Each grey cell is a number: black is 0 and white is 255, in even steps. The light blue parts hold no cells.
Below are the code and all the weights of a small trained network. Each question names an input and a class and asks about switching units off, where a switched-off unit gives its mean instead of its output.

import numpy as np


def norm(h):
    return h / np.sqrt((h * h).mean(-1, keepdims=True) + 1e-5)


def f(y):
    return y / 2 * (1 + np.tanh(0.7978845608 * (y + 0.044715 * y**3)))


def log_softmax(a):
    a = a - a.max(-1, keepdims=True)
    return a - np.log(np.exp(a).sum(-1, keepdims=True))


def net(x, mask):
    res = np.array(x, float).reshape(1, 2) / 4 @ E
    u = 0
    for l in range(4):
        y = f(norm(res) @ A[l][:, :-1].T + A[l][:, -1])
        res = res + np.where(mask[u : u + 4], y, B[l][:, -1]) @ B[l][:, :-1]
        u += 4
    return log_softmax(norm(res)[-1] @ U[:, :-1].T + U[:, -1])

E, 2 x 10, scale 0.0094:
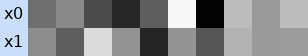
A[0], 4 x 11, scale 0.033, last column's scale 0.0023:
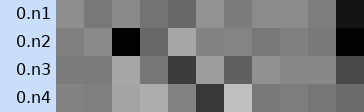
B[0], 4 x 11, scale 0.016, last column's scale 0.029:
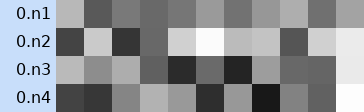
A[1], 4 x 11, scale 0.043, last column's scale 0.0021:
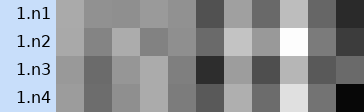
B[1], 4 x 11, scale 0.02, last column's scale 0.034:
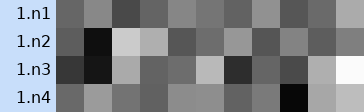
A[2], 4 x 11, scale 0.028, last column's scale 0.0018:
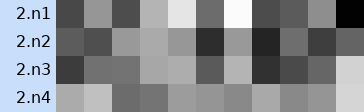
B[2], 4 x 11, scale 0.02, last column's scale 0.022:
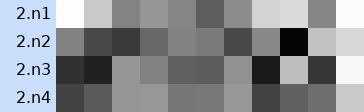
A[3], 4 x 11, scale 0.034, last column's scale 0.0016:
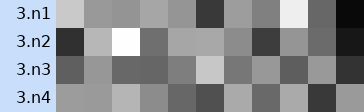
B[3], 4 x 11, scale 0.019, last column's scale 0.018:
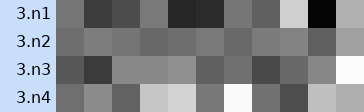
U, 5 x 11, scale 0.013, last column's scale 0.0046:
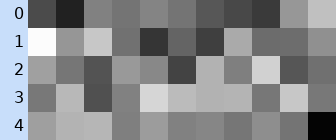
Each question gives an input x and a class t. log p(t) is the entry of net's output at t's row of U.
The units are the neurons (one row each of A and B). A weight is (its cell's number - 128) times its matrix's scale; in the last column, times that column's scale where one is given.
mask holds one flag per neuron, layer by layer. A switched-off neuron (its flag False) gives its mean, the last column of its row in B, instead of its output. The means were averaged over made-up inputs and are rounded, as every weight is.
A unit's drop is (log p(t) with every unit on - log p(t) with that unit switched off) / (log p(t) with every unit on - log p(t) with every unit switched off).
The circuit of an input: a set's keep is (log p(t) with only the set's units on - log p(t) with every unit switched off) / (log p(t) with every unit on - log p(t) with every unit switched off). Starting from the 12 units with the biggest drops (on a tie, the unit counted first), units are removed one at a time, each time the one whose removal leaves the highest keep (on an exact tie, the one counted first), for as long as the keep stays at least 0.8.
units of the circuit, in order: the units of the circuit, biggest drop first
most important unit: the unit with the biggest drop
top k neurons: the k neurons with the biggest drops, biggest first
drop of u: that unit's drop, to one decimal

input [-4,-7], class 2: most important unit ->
0.n2
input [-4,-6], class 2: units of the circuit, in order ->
2.n1; 1.n3
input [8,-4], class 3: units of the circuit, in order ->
0.n2; 1.n3
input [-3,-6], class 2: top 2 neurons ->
0.n2; 2.n1
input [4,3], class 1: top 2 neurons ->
0.n2; 0.n4
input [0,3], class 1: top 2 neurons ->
0.n3; 0.n4
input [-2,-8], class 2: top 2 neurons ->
2.n1; 3.n1
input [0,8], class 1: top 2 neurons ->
0.n3; 0.n4
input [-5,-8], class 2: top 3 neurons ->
0.n2; 2.n1; 1.n3
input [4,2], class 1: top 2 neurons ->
0.n2; 0.n4
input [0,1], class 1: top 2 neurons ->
0.n3; 0.n4
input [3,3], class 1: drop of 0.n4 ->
0.1
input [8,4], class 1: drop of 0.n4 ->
0.1
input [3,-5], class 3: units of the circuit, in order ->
0.n2
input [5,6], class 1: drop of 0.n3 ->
0.0
